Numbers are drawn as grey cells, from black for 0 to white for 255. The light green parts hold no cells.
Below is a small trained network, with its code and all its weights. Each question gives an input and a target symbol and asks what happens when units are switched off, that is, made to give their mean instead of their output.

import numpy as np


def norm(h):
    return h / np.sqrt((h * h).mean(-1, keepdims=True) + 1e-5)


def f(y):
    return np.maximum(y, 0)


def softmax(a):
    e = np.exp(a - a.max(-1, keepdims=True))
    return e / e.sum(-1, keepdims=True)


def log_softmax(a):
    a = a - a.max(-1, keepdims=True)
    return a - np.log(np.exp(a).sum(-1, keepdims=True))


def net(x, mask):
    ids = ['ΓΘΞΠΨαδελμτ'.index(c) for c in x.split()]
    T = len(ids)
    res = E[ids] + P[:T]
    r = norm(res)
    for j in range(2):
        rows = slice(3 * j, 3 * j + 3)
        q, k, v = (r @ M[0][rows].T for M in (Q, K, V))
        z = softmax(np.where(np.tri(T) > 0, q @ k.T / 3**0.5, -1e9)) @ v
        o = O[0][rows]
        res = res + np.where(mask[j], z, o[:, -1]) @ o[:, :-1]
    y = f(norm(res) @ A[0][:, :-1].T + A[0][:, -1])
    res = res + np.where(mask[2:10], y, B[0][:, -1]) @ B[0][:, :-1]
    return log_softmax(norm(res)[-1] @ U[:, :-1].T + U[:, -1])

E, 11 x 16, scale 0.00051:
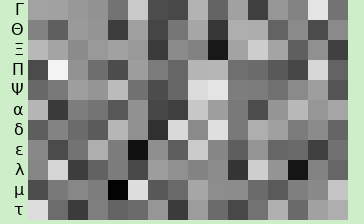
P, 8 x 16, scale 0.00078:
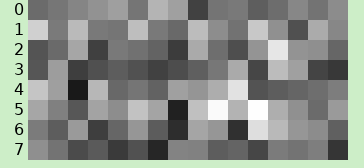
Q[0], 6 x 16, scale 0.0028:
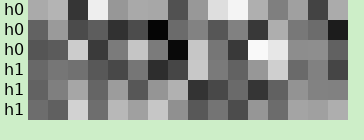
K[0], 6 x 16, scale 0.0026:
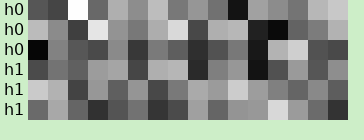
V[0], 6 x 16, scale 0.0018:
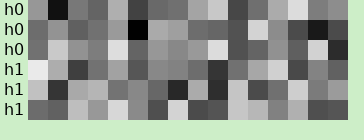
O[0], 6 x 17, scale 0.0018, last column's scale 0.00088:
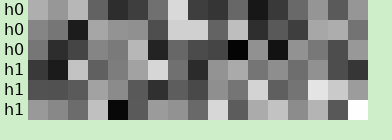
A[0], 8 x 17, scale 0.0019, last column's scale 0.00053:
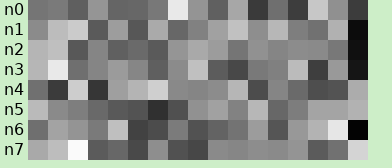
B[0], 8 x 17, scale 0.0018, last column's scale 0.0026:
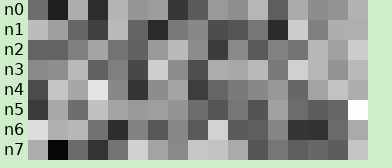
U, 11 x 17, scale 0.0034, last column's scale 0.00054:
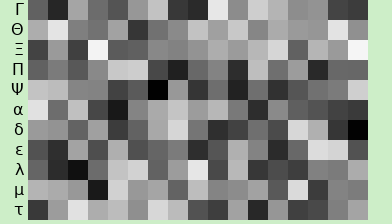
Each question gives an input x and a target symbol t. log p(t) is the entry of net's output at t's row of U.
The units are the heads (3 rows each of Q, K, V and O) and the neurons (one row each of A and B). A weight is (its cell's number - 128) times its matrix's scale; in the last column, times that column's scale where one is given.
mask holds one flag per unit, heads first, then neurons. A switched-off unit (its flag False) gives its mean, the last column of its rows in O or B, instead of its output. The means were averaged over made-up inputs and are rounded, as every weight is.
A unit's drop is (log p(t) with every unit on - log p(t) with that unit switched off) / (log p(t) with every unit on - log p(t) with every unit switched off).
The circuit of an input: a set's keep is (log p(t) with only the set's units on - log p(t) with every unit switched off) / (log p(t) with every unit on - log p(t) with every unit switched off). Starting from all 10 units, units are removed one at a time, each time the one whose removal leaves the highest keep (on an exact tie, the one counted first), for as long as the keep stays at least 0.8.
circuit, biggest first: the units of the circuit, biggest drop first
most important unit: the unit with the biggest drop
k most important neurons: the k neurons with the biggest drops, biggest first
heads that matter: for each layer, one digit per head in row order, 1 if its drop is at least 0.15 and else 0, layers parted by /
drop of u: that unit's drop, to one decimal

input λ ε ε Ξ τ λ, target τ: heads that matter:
01
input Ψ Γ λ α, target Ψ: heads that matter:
10
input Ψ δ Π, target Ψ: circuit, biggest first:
h0
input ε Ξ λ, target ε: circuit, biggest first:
h0, n0
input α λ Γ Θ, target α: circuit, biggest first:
h0, n7
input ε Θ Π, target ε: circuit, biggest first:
h0, n0
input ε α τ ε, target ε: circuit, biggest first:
h0, n0
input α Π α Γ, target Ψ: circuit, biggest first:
h1, n6
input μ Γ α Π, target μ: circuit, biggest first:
h0, n1
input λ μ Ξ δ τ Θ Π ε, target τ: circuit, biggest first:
h1, n4
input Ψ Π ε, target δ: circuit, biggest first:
h1, h0, n3
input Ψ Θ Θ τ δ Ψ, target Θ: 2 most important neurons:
n1, n3
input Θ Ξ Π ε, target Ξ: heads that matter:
01
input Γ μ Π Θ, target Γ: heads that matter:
10
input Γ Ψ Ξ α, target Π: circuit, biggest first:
h0, h1
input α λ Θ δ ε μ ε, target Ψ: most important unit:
h1
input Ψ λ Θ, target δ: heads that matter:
11
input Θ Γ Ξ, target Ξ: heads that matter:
01
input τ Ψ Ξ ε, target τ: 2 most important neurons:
n4, n1
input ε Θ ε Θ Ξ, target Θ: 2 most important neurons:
n1, n7
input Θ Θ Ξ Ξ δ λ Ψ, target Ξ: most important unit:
h1
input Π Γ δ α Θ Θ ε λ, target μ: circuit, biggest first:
h1, h0
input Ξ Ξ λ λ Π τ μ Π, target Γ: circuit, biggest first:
h1, h0
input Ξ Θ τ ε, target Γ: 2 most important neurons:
n5, n2
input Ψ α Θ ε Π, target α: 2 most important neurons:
n7, n4
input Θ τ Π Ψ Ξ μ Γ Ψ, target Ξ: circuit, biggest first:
h0, h1
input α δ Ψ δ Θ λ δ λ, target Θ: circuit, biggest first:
h0
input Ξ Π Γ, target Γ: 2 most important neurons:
n5, n2
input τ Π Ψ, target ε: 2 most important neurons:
n5, n4
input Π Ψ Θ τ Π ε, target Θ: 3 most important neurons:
n4, n0, n3
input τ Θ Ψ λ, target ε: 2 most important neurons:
n5, n0
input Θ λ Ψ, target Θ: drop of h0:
1.3
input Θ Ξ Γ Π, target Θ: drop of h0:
1.3
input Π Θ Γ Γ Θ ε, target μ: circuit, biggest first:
h1
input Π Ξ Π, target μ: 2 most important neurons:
n3, n5
